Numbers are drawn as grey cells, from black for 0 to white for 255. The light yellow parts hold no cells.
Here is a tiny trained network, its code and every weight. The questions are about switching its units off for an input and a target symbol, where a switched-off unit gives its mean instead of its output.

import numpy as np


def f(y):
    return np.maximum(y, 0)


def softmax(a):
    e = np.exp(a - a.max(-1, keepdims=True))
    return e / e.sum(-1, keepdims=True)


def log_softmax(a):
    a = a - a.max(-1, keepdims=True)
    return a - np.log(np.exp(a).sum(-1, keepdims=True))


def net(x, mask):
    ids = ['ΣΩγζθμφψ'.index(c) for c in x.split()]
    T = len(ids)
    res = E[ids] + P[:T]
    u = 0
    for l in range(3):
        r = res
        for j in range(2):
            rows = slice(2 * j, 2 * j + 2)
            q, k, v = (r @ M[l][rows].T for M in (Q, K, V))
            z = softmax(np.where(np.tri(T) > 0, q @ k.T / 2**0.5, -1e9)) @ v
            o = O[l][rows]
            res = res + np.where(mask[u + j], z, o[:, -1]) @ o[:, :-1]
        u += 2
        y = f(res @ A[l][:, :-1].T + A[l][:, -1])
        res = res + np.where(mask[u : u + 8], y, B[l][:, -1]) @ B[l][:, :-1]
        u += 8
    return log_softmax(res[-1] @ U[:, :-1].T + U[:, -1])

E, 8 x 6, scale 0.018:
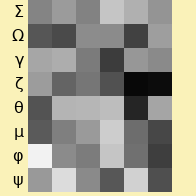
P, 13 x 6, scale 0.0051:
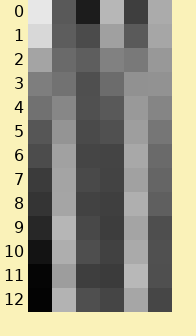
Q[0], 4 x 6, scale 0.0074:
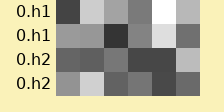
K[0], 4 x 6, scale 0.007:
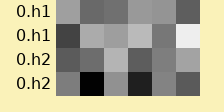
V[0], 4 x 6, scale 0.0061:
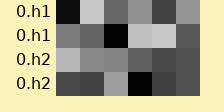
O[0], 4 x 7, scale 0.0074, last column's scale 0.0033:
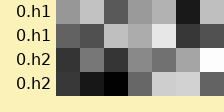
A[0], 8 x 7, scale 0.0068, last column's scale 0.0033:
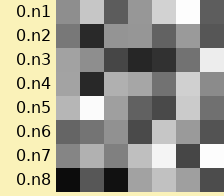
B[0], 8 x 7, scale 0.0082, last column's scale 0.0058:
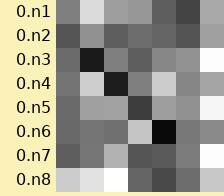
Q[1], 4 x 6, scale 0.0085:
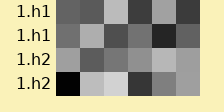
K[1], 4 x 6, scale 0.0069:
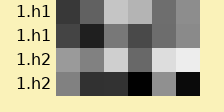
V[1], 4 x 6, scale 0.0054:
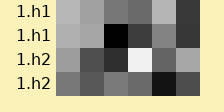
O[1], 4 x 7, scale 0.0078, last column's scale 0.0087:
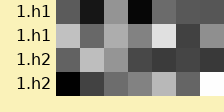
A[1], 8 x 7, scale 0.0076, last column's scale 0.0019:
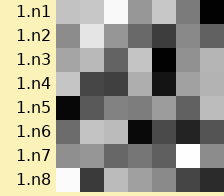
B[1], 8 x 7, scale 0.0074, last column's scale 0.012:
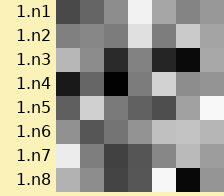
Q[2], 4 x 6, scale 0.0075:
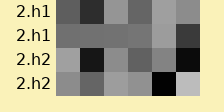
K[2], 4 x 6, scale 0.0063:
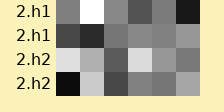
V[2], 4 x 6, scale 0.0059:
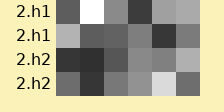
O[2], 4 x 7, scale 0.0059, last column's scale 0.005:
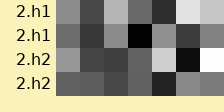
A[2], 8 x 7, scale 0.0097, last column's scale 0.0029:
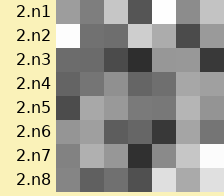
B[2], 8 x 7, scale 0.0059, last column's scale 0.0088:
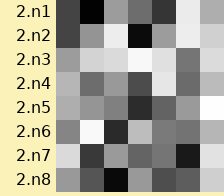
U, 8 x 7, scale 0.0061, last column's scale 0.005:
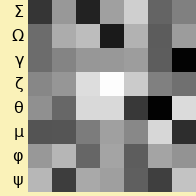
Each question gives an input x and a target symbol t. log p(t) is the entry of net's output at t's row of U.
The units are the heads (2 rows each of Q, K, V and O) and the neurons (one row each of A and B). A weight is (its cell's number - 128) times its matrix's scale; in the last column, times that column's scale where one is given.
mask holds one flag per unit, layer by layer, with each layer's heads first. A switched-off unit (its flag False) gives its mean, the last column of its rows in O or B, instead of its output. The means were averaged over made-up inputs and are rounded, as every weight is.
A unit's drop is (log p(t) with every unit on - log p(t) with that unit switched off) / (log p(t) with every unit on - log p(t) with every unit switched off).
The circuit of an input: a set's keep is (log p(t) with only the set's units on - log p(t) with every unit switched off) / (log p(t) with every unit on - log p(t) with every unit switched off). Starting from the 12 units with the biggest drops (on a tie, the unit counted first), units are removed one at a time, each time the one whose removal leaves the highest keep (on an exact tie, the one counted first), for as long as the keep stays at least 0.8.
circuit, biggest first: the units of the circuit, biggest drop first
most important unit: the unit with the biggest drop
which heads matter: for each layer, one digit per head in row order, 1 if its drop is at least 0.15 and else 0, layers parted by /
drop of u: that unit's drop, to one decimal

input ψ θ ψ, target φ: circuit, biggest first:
1.h1, 1.h2
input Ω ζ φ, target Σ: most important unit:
0.h2
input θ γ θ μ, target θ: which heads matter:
00 / 01 / 00
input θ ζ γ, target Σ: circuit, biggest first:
2.n8, 0.h2
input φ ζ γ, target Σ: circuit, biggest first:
0.h2, 2.n8
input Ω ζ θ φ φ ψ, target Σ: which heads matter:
11 / 00 / 01
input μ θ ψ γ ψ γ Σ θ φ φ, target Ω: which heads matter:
00 / 01 / 00
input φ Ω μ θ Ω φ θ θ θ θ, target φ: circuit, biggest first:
1.h1, 2.n6, 1.h2
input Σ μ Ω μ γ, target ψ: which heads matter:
00 / 11 / 00
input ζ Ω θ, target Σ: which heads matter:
01 / 00 / 01
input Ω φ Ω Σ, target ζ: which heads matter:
00 / 01 / 00
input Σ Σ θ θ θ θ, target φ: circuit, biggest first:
1.h1, 1.n7, 2.n6
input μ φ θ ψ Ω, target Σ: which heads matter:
01 / 01 / 00
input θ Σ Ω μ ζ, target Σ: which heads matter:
00 / 00 / 00
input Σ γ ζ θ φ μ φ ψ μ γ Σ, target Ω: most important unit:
1.h2
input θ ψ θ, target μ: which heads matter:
11 / 11 / 00
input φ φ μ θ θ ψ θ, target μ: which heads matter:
11 / 01 / 01
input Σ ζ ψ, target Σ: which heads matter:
01 / 01 / 01
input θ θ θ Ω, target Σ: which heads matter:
00 / 00 / 00
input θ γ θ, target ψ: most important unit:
1.h1
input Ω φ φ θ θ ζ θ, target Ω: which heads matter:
10 / 11 / 00
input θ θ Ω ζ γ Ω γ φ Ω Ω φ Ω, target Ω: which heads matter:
00 / 01 / 00
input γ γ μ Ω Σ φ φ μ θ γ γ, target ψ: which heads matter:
00 / 01 / 00
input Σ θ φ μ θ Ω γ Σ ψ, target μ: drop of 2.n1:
0.4
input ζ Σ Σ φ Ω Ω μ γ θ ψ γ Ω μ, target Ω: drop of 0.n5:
-0.2
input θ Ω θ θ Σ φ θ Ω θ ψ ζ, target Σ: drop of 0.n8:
-0.1
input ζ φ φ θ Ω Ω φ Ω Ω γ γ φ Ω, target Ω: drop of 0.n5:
-0.1
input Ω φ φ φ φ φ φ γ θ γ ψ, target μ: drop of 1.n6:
0.3
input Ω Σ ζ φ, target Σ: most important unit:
1.n4
